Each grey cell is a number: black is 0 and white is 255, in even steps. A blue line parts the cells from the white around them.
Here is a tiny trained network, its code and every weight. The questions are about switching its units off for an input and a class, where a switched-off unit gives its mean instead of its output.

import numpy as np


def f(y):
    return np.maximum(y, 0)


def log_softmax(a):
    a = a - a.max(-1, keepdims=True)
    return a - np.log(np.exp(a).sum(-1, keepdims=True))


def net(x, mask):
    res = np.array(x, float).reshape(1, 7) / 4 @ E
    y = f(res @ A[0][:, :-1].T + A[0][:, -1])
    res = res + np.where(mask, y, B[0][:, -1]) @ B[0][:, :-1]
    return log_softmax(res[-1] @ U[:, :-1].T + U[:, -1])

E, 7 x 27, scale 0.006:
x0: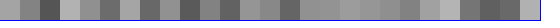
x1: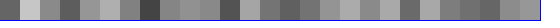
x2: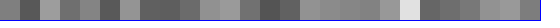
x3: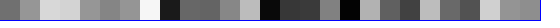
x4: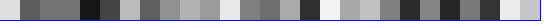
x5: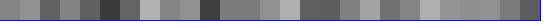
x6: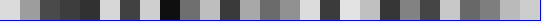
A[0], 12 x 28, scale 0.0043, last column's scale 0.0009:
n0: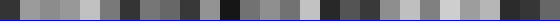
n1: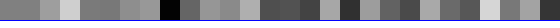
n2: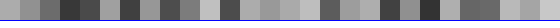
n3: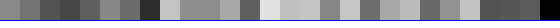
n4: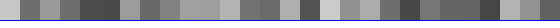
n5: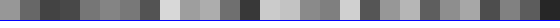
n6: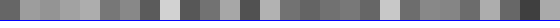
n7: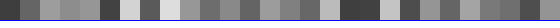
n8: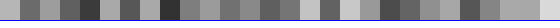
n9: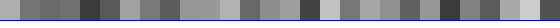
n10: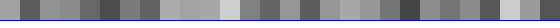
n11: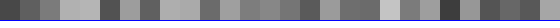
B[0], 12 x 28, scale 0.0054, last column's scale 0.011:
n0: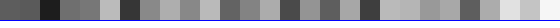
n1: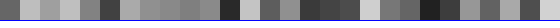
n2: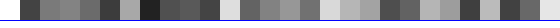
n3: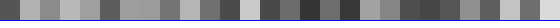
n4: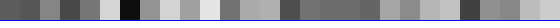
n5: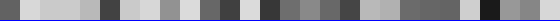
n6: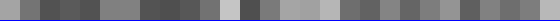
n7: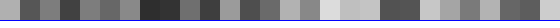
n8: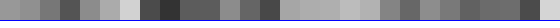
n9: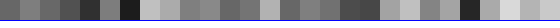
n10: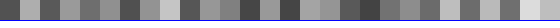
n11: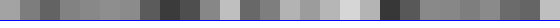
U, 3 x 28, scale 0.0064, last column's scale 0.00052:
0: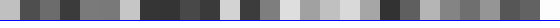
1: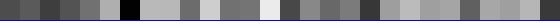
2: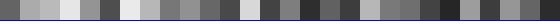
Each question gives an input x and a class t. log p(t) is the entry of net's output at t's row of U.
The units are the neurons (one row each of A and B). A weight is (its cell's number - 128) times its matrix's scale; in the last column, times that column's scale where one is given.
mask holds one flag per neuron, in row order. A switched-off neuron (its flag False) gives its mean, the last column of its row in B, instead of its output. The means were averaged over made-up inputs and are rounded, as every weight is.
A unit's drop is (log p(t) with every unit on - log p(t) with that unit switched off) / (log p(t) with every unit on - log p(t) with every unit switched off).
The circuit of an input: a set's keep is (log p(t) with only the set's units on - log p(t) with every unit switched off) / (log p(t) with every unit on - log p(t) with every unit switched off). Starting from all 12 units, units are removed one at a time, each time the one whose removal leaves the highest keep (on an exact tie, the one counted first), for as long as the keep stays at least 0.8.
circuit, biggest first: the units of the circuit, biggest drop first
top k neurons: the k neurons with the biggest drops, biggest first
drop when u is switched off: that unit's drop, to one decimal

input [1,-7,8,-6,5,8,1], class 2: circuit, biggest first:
[n5]
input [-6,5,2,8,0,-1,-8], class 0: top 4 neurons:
[n7, n11, n5, n3]
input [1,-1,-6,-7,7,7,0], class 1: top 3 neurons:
[n4, n9, n10]
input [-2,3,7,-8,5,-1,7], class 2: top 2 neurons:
[n5, n3]
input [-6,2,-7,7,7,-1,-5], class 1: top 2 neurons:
[n4, n9]
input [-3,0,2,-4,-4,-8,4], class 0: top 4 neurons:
[n2, n4, n9, n1]
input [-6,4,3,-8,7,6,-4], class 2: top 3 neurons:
[n5, n3, n0]
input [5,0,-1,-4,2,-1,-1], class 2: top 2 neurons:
[n0, n5]
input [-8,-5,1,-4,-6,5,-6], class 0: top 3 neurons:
[n7, n11, n4]
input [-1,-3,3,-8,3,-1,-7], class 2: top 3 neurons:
[n5, n3, n2]
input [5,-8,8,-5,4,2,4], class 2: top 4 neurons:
[n5, n3, n0, n7]
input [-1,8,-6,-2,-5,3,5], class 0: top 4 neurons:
[n2, n4, n9, n8]
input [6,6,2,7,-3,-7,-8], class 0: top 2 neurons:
[n7, n11]
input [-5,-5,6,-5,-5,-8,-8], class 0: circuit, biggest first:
[n7]
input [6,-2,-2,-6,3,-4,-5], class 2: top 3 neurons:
[n5, n3, n2]
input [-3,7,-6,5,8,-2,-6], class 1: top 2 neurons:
[n4, n9]
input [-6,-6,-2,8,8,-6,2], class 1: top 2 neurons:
[n4, n9]
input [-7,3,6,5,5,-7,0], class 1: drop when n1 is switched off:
-0.1
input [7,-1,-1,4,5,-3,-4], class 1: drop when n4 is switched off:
0.4
